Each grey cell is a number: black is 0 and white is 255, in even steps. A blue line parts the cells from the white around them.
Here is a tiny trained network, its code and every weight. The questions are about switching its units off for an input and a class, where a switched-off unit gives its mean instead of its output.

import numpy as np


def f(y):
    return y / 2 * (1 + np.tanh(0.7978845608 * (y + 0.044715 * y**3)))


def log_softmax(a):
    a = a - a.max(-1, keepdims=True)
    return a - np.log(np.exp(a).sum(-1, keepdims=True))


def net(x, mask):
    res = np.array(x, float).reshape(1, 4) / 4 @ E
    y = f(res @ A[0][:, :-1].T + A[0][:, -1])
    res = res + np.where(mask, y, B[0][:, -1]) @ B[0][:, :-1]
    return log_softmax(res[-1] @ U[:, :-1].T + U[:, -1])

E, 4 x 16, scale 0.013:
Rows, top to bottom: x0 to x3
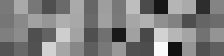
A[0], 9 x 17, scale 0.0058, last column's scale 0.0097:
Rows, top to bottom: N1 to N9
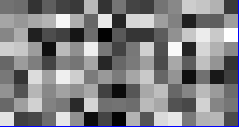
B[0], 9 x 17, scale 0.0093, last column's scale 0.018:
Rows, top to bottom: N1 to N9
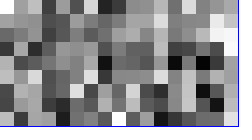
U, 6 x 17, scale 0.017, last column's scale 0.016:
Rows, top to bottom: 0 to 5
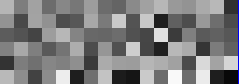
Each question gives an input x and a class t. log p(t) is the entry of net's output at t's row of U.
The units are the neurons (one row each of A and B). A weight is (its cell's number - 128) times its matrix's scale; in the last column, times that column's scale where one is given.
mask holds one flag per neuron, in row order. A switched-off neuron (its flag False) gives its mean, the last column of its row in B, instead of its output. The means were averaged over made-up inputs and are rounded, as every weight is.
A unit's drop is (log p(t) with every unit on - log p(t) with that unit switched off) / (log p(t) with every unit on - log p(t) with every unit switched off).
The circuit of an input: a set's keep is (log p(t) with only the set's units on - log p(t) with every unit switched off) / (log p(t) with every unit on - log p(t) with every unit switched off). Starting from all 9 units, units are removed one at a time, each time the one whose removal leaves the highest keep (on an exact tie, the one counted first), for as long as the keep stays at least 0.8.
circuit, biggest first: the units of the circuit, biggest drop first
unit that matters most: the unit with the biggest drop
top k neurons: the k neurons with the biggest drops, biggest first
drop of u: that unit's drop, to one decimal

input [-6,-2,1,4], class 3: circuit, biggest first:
N7, N4
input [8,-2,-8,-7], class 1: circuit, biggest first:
N7
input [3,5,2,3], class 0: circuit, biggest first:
N4, N7
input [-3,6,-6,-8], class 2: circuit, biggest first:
N4, N9
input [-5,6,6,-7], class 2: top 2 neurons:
N4, N3
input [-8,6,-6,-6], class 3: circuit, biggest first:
N8, N9
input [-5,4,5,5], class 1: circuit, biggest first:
N9, N4
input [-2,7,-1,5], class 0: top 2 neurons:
N4, N6
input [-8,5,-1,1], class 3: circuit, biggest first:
N7, N8
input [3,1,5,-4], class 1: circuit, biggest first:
N9, N7
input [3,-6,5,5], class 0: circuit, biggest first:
N4, N3
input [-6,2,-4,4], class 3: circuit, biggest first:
N8, N9, N4
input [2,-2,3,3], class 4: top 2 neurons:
N4, N5
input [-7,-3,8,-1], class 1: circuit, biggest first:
N9
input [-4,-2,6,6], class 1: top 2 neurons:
N9, N4
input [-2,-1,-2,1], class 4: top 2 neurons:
N9, N5
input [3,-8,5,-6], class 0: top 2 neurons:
N3, N1
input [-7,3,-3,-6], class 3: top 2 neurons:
N8, N7
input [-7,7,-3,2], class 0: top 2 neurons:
N6, N2
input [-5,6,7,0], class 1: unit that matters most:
N9
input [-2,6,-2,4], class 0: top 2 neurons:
N4, N6
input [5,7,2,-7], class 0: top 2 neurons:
N2, N6
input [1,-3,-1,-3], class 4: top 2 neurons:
N9, N6
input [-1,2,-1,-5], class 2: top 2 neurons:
N4, N9
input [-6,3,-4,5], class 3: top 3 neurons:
N8, N4, N9
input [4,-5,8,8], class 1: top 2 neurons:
N9, N4
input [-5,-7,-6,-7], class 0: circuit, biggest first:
N9
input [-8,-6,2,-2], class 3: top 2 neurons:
N7, N8
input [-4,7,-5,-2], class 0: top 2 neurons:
N6, N9
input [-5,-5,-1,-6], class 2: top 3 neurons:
N4, N5, N2
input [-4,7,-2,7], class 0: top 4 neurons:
N4, N6, N2, N5
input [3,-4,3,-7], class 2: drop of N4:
0.4
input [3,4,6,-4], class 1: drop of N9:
0.7
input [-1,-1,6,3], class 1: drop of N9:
0.6
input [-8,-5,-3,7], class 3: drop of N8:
0.3
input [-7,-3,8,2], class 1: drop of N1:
0.0
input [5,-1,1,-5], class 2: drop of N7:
0.2
